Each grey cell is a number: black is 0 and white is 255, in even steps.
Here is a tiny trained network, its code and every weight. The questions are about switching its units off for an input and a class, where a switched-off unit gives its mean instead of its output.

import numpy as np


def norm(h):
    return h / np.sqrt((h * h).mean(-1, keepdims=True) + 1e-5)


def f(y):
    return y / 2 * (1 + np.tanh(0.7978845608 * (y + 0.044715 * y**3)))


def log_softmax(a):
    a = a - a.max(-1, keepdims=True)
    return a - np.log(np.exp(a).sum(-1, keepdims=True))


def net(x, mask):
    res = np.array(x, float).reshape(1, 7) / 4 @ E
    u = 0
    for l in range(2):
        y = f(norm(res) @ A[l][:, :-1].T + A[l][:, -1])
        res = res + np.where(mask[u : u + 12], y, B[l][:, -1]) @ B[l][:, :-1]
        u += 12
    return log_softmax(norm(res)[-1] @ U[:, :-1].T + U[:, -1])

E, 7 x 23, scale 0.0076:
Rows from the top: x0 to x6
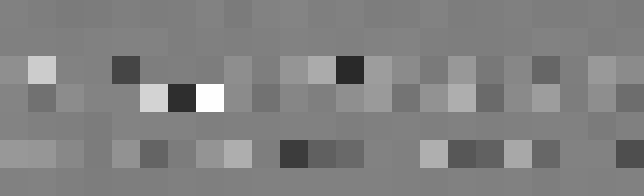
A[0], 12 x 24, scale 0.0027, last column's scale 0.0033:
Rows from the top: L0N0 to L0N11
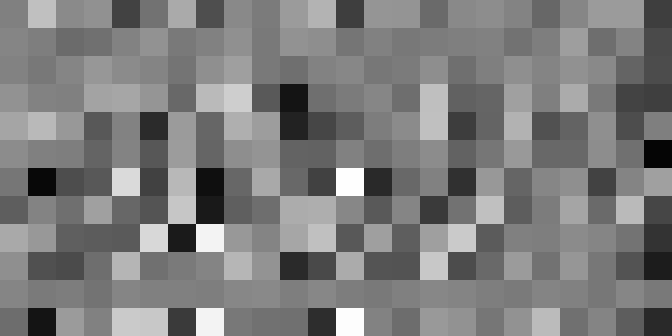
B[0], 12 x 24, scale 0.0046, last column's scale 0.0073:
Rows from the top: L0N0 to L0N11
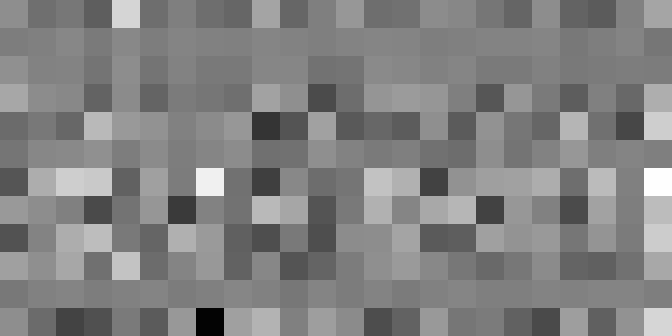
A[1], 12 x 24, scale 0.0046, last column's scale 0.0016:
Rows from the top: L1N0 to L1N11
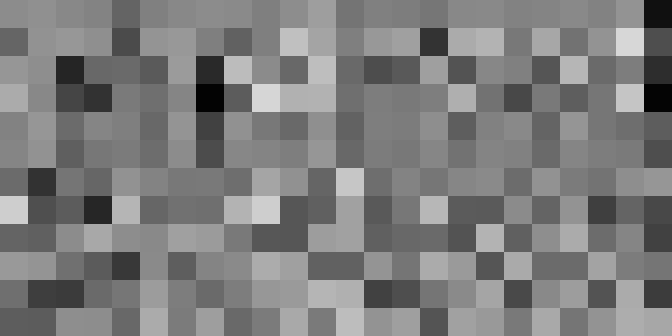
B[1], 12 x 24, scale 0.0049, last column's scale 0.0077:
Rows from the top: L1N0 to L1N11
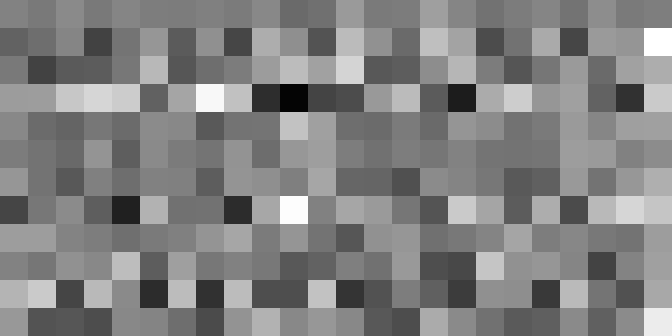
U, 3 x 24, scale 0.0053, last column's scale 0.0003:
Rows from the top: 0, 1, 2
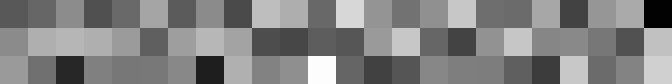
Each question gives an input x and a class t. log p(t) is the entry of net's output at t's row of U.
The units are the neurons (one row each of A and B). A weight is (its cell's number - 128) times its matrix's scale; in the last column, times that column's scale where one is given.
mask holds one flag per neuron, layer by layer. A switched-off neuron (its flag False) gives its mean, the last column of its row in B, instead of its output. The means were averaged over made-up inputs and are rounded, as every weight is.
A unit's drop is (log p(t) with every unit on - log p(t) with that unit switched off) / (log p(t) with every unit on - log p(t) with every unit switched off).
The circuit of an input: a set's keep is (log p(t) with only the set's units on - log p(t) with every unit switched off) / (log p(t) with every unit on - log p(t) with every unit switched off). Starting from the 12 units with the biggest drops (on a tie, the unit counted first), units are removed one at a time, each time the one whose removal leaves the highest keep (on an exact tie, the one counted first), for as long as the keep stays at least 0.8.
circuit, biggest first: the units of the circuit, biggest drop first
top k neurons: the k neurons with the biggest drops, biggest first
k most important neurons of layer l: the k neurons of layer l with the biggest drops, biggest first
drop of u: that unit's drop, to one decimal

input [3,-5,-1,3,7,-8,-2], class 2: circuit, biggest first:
(L1N10; L0N6)
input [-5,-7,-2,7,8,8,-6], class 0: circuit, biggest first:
(L1N7; L0N6)
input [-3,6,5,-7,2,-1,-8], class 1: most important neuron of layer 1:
(L1N3)
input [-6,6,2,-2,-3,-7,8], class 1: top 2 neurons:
(L1N3; L0N6)
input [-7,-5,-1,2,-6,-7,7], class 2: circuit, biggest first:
(L0N6; L1N10)
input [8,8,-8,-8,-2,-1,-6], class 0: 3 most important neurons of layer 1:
(L1N3; L1N11; L1N10)
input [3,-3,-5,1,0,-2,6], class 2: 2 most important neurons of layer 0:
(L0N11; L0N8)
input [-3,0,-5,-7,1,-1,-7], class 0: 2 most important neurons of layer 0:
(L0N6; L0N7)
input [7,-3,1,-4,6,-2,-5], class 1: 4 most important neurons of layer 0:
(L0N7; L0N8; L0N0; L0N4)
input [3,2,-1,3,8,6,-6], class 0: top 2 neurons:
(L1N7; L0N6)
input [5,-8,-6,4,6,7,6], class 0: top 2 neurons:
(L1N7; L0N11)
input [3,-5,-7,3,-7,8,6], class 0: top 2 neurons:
(L1N7; L0N11)
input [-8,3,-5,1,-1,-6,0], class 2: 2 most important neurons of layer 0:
(L0N11; L0N8)
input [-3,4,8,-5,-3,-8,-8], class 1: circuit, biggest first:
(L1N3)
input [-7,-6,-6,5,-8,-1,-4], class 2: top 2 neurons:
(L1N10; L0N11)
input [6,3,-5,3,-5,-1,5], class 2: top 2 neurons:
(L0N11; L1N10)
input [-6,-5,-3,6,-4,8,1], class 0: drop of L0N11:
0.1
